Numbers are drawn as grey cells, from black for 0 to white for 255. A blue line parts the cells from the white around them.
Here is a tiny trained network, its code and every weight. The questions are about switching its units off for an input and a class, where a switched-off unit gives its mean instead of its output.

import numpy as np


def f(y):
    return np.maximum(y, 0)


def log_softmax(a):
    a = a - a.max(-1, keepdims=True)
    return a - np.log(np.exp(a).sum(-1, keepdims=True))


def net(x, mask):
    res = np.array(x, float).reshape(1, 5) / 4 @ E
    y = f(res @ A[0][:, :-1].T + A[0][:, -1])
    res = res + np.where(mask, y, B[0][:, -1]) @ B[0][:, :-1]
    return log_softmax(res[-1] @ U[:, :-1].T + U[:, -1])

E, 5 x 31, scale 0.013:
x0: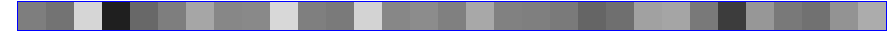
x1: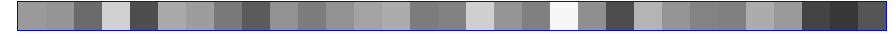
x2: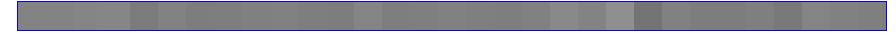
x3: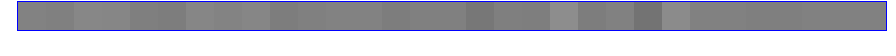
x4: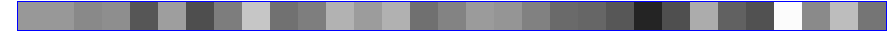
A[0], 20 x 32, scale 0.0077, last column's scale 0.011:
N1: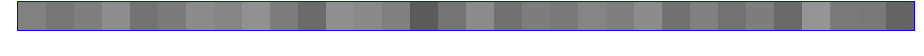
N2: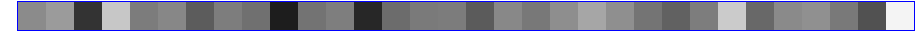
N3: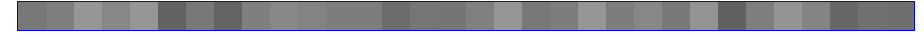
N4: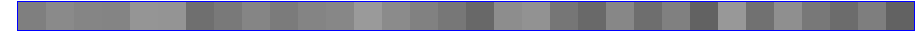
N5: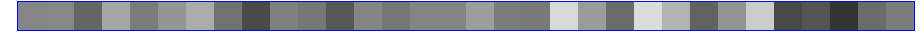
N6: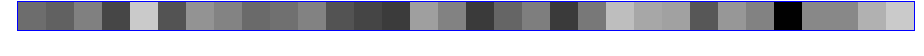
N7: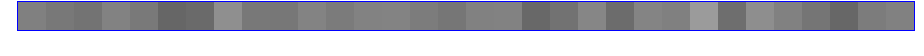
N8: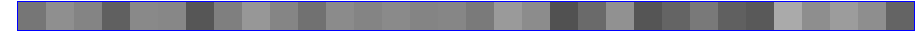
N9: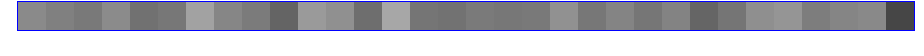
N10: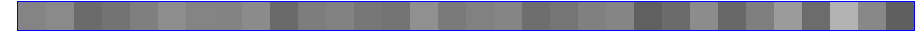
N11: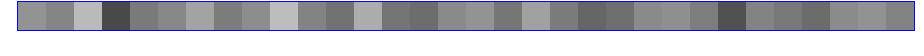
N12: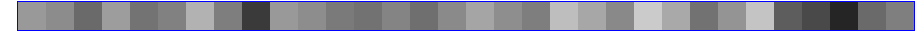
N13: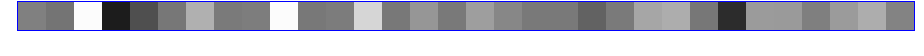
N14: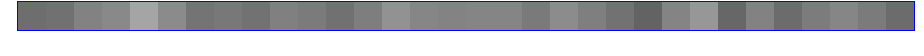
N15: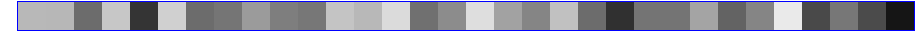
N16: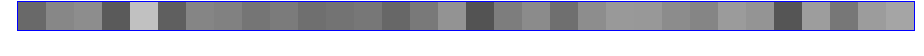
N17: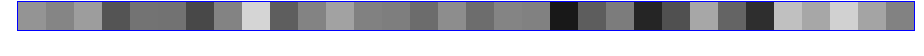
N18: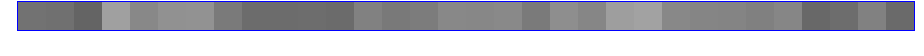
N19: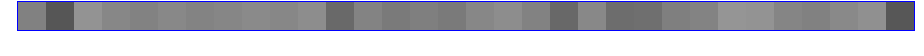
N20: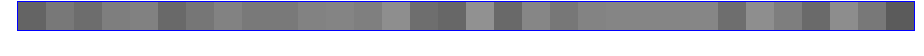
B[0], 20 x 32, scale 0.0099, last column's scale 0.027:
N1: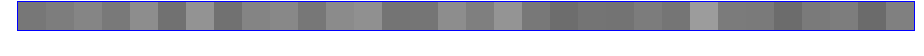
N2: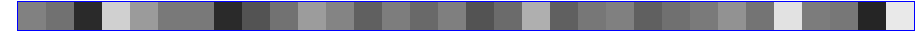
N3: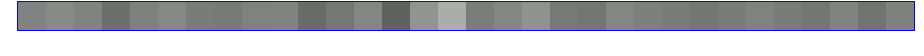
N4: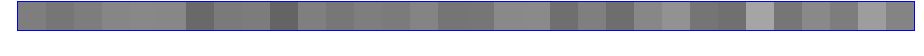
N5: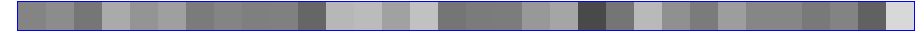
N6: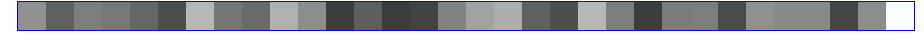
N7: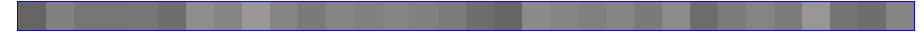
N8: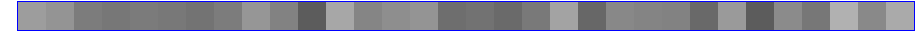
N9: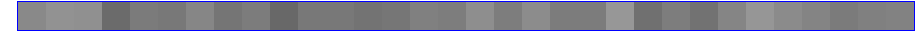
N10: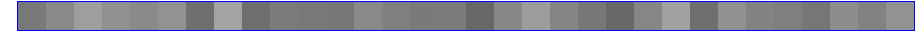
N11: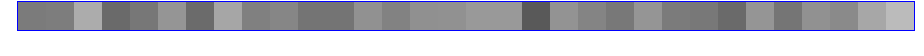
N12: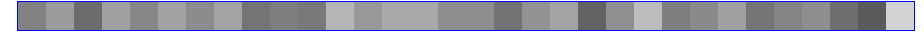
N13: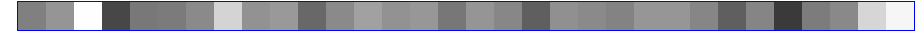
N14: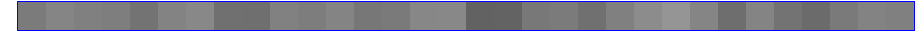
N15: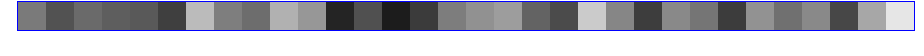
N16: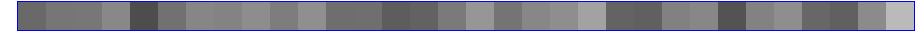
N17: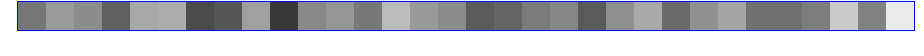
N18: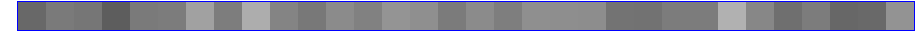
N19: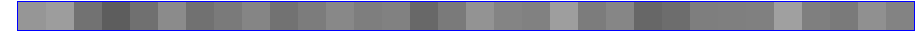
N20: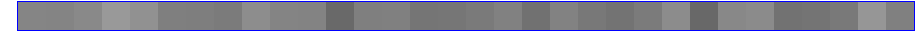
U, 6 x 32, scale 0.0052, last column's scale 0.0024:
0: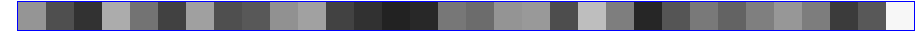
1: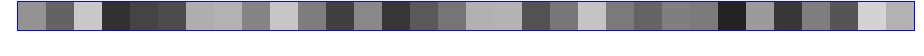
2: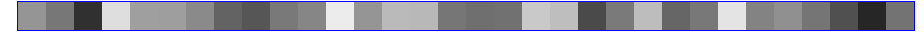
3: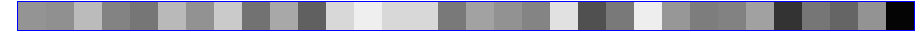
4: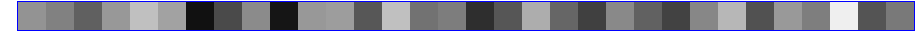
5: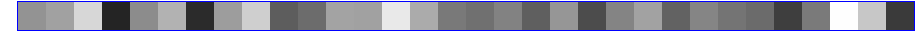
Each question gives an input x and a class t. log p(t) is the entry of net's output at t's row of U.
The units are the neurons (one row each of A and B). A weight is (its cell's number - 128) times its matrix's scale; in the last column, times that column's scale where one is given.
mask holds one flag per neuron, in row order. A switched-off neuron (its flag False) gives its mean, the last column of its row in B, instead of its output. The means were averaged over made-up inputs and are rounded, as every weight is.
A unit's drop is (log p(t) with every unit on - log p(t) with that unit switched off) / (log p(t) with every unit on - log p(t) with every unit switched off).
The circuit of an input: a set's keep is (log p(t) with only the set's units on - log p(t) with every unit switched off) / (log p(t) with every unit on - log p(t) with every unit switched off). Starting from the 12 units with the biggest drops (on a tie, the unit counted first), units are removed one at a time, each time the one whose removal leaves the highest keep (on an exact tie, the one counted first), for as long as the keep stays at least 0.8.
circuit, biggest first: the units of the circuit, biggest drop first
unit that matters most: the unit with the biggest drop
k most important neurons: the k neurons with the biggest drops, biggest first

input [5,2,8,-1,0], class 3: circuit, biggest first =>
(N6)
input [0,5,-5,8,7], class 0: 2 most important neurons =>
(N13 N15)
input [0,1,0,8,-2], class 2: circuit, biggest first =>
(N15 N13)
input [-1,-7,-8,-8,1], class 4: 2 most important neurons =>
(N17 N15)
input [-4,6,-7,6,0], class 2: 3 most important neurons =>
(N6 N5 N12)
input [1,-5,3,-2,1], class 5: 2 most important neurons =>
(N15 N17)
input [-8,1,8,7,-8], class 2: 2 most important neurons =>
(N5 N15)
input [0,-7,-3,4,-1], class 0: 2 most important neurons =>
(N13 N6)
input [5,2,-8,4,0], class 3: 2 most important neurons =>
(N6 N15)
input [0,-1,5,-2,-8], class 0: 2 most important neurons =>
(N6 N13)
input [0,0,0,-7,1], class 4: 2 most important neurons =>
(N6 N15)
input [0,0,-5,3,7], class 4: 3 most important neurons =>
(N17 N6 N13)
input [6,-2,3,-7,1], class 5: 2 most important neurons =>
(N15 N6)
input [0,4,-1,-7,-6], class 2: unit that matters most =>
N13
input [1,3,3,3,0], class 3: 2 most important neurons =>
(N6 N2)
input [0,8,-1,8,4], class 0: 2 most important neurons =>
(N15 N13)
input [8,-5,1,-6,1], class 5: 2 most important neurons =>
(N15 N17)
